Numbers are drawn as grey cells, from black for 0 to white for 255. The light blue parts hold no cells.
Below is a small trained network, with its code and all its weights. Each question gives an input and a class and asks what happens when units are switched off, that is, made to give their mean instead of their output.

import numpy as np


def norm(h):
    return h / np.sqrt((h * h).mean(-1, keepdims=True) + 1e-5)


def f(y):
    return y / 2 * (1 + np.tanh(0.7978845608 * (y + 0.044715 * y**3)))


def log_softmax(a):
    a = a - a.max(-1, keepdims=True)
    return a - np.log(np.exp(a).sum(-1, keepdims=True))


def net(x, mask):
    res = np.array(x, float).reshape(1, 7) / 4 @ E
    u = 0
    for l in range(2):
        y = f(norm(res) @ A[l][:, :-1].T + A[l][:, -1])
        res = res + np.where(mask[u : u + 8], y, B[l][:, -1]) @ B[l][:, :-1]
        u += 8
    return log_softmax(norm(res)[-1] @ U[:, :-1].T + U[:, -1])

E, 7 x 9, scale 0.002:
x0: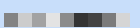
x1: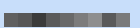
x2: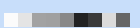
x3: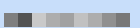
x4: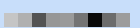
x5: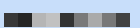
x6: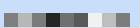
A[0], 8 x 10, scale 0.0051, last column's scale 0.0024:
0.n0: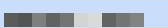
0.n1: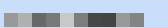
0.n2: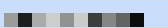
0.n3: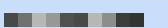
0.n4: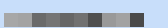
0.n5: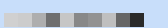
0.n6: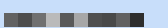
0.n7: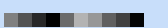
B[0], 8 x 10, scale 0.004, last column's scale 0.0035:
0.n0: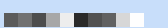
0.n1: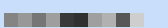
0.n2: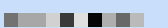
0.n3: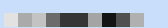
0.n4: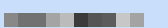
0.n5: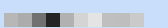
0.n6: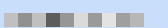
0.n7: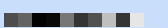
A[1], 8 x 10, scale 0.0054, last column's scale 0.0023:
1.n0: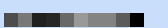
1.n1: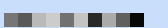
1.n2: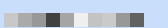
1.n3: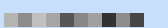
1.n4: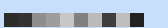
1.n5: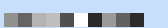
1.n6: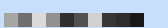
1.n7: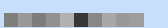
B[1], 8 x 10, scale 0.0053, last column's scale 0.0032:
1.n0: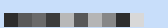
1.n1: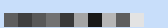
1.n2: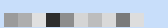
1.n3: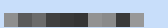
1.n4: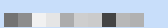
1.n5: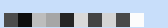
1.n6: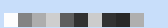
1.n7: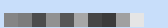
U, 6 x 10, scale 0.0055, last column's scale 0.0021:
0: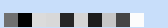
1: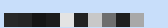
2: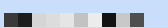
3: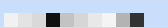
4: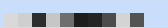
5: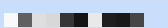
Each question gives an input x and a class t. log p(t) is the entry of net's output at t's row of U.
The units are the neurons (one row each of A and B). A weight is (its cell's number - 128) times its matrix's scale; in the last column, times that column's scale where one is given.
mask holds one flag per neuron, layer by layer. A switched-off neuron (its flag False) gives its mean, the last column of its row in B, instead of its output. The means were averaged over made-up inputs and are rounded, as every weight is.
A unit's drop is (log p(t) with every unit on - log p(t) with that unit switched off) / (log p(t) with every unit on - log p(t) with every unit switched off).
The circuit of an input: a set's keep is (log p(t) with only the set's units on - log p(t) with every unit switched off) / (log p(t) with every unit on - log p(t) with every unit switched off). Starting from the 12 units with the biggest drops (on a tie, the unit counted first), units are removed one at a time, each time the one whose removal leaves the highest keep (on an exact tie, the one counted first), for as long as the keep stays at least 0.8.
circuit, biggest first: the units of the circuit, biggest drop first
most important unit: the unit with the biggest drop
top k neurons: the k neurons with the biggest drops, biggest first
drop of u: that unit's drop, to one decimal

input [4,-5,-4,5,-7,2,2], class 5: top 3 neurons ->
0.n3; 1.n6; 1.n3
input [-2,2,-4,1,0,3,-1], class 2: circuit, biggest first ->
1.n4
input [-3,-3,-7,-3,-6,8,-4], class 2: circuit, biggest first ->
0.n0; 1.n4
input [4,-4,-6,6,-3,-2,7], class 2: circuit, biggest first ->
0.n0; 1.n4
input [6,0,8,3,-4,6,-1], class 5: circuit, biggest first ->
0.n3; 1.n6
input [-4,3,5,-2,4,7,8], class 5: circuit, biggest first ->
0.n3; 1.n6
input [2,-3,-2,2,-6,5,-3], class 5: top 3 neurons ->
0.n3; 1.n6; 1.n3
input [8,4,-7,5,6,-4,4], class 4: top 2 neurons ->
0.n1; 1.n5
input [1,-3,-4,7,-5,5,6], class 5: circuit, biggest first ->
0.n3; 1.n6
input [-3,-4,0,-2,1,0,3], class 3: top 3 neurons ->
0.n5; 1.n2; 0.n0
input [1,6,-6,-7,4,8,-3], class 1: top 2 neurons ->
1.n0; 0.n7
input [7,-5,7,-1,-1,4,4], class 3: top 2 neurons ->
0.n5; 0.n0
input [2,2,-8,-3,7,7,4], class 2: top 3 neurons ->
1.n4; 0.n0; 0.n1
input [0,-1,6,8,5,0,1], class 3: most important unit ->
0.n5
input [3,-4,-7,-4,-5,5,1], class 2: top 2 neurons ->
0.n0; 1.n4
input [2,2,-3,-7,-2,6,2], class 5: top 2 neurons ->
0.n3; 1.n6
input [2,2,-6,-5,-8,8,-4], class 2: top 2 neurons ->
0.n0; 1.n4
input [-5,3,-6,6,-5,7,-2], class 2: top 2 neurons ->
0.n0; 1.n4
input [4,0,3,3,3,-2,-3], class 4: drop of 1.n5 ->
0.3
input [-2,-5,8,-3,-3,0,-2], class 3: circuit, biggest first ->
0.n5
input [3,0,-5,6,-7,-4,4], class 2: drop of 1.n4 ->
0.2
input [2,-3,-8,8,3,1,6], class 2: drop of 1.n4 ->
0.1
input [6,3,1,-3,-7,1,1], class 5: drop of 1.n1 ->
0.0
